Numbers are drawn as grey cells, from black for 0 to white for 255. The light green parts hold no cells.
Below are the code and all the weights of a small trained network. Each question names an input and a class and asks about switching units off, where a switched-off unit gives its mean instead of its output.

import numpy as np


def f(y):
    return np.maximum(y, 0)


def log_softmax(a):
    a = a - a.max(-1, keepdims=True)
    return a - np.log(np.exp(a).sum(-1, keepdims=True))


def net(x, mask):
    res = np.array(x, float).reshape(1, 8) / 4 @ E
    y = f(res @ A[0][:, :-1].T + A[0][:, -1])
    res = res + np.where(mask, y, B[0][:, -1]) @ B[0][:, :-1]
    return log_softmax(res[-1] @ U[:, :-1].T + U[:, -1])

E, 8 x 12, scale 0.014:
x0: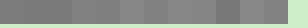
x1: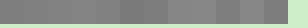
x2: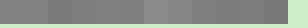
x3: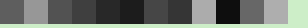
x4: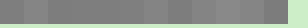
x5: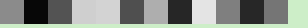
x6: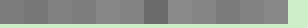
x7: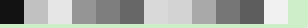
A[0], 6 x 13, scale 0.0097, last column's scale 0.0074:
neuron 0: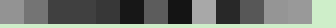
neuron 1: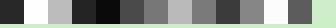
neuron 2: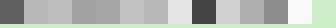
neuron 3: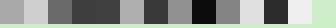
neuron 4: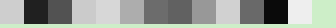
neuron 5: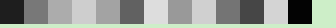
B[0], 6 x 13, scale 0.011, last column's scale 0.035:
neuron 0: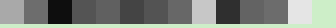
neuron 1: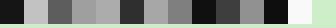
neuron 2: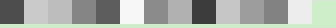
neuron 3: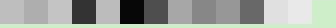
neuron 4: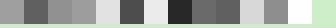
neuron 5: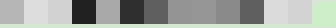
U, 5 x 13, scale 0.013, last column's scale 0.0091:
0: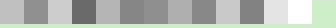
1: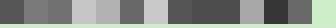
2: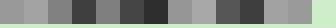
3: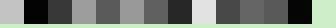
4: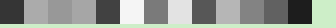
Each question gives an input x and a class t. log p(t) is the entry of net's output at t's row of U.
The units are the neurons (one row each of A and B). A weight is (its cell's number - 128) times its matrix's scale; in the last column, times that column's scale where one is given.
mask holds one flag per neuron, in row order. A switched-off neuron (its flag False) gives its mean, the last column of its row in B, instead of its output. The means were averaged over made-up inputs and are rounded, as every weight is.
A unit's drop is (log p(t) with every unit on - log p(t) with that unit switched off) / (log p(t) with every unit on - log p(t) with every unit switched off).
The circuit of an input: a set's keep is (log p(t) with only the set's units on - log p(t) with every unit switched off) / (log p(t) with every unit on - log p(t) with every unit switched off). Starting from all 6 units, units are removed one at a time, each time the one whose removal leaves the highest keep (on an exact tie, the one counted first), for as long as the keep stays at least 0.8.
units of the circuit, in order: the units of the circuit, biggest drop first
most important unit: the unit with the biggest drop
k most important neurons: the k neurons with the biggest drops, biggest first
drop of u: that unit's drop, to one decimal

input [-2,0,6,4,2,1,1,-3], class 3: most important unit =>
neuron 5
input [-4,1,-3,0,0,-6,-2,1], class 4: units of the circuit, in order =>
neuron 4; neuron 2
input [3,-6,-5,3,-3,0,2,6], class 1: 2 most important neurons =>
neuron 1; neuron 3
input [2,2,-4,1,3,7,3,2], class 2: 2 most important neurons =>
neuron 5; neuron 2
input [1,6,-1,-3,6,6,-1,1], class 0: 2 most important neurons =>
neuron 1; neuron 5
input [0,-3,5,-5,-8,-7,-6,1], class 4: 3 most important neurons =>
neuron 2; neuron 4; neuron 5
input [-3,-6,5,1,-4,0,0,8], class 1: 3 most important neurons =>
neuron 1; neuron 3; neuron 0
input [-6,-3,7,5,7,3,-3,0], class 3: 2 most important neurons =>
neuron 3; neuron 5
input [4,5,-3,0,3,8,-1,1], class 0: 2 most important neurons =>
neuron 1; neuron 5
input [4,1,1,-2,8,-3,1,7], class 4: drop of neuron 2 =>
0.3
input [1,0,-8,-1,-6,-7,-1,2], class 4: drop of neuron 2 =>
0.5
